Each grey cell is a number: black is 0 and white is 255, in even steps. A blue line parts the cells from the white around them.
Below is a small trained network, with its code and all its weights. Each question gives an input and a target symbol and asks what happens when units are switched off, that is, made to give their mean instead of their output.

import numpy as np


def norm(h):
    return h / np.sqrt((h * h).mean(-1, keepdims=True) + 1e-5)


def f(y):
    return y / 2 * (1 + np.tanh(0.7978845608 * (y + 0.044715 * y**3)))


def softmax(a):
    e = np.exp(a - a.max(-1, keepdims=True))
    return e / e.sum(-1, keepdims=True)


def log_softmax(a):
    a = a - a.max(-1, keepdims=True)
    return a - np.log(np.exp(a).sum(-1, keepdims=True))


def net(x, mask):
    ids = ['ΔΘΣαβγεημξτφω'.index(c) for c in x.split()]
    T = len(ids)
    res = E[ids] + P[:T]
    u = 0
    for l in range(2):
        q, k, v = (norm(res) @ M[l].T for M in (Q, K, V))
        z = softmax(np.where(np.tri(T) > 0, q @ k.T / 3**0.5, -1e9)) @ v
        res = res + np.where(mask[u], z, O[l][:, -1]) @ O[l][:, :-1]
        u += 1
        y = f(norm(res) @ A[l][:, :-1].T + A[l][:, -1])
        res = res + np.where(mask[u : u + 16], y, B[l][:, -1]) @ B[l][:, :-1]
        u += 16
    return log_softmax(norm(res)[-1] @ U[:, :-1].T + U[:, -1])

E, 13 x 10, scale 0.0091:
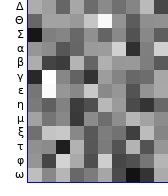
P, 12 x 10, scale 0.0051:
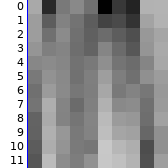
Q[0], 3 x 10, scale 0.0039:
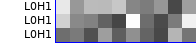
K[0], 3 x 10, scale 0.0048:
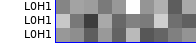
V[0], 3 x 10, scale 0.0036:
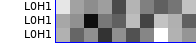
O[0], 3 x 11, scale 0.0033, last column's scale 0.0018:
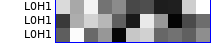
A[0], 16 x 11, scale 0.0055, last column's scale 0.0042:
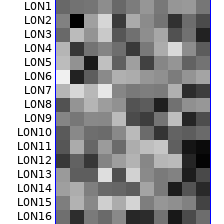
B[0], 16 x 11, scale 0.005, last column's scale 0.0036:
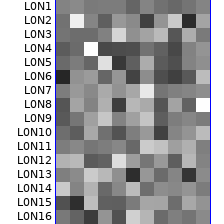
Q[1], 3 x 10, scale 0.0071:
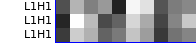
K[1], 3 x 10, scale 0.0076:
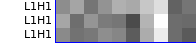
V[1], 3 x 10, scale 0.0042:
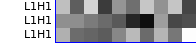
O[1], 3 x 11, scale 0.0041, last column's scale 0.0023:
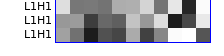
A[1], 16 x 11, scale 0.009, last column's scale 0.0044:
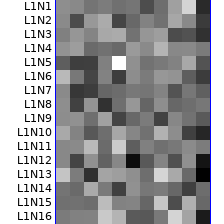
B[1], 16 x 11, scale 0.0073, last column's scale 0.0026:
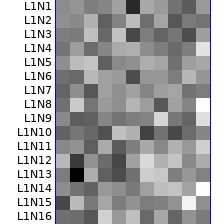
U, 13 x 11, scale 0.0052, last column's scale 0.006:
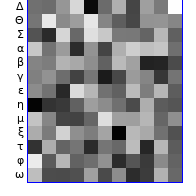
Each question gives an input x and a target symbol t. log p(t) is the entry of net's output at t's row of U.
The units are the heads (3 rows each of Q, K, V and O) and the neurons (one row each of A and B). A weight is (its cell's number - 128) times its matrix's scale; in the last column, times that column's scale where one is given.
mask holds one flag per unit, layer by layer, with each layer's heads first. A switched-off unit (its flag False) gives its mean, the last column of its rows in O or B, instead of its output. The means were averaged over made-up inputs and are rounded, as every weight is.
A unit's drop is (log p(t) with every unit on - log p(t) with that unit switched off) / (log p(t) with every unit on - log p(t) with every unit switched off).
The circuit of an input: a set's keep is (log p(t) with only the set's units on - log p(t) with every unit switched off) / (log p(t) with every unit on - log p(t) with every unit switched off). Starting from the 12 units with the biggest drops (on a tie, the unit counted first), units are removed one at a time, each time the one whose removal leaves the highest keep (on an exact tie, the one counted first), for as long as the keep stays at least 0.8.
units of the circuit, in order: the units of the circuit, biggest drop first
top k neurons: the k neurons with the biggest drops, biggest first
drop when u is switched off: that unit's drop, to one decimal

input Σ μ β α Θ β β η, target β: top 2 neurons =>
(L0N2; L1N3)
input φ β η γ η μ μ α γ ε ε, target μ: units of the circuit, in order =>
(L1H1; L0N8; L1N6)
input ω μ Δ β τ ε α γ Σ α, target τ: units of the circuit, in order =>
(L1H1; L0N3)
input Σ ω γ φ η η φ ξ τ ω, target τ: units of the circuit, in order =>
(L1H1)
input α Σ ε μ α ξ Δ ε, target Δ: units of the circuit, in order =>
(L1N11; L1H1; L0N7; L0N15)
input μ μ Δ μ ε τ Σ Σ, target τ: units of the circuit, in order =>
(L1H1; L0N3; L0H1)
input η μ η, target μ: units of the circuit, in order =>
(L1N14; L0N2)
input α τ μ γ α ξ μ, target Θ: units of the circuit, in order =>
(L1N8; L1N9; L1N12)
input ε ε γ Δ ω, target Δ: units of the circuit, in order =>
(L1H1; L1N11; L0N7)
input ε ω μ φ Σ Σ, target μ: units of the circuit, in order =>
(L1H1; L0H1; L0N8)
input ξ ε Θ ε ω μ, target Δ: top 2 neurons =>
(L1N11; L0N8)
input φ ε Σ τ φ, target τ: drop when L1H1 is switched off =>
1.0
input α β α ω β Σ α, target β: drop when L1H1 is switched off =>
0.9
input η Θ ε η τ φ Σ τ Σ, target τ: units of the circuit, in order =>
(L1H1)
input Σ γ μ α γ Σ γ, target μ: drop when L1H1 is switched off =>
0.6
